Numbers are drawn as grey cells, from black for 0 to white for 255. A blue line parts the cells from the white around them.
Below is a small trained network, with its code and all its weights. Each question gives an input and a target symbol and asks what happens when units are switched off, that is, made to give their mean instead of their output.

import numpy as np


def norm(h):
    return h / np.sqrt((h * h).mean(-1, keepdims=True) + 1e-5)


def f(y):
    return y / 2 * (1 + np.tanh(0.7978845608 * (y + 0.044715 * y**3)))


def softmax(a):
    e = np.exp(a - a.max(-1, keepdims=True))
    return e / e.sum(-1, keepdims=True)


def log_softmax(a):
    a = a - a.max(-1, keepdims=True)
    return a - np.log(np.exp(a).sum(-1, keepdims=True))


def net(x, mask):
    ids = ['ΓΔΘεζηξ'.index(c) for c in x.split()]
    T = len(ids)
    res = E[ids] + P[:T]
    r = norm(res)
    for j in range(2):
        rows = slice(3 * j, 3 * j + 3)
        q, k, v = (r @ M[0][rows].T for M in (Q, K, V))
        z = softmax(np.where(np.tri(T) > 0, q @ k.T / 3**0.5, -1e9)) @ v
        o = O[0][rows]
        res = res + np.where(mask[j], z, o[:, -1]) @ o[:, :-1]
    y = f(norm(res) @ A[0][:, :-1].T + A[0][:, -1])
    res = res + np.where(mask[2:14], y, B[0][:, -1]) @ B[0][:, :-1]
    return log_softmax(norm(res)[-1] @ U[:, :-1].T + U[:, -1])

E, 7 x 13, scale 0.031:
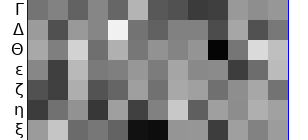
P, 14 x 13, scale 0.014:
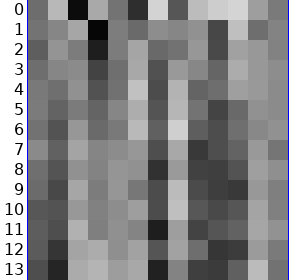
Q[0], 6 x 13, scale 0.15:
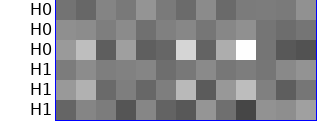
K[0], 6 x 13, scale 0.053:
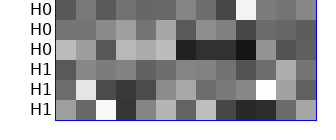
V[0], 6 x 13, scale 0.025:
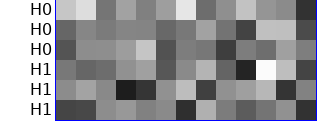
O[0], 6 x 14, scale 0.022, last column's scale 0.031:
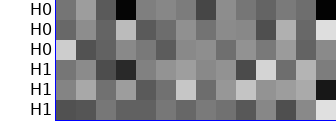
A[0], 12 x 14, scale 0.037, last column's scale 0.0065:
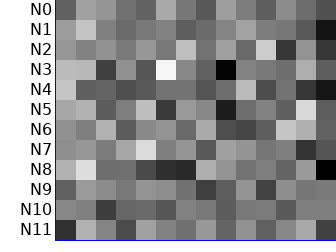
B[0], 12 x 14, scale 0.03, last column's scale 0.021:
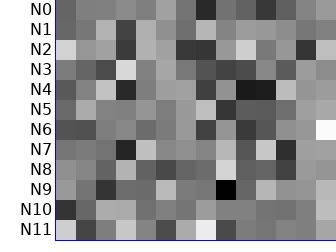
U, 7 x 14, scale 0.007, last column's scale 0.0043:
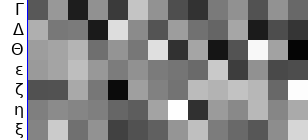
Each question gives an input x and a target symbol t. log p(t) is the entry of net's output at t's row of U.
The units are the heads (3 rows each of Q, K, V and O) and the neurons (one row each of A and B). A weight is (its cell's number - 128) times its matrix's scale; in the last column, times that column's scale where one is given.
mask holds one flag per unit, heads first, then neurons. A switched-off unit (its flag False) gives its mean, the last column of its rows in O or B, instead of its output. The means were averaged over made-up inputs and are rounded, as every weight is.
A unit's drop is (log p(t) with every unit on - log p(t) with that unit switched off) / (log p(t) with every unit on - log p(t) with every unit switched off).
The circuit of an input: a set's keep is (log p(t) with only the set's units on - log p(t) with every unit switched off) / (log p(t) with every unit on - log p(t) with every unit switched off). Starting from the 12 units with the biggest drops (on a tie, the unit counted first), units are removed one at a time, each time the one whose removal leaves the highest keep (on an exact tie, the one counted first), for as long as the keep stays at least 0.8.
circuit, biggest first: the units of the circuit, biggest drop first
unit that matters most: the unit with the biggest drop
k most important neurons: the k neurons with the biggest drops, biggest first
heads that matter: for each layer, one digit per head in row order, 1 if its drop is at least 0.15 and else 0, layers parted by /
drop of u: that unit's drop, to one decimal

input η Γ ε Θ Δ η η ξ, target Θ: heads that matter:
11
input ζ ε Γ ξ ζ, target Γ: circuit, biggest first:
H0, N9, H1, N7
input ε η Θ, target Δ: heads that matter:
10
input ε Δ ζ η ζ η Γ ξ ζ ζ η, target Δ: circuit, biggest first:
H0
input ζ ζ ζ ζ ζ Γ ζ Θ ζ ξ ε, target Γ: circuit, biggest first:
H0, N9
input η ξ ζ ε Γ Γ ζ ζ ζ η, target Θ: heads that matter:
10
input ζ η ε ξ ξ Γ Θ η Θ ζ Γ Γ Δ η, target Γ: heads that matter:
11
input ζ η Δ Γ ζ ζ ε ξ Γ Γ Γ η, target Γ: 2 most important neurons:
N9, N0
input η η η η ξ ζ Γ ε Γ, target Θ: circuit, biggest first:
H0, N4
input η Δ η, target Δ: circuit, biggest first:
H1, N2
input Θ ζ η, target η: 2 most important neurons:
N5, N6
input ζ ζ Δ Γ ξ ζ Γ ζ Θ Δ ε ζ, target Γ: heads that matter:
10
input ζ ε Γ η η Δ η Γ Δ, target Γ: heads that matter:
11
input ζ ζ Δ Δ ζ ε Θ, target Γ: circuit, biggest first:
H0, N9, N4
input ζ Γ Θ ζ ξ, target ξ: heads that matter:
01
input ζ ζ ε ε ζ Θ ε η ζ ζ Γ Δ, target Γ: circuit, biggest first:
H0, N9
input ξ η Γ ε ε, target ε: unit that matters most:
H1
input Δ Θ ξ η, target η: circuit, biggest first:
H0, H1, N5
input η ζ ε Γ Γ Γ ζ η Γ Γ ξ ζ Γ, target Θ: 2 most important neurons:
N4, N7
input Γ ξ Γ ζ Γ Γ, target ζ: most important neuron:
N9
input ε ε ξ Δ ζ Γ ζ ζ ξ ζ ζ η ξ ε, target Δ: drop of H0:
0.9
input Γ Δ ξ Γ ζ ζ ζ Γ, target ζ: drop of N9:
0.3
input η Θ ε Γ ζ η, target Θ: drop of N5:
0.0
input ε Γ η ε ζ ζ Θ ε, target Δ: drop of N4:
0.1
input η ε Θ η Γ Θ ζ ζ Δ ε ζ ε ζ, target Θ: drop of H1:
-0.1
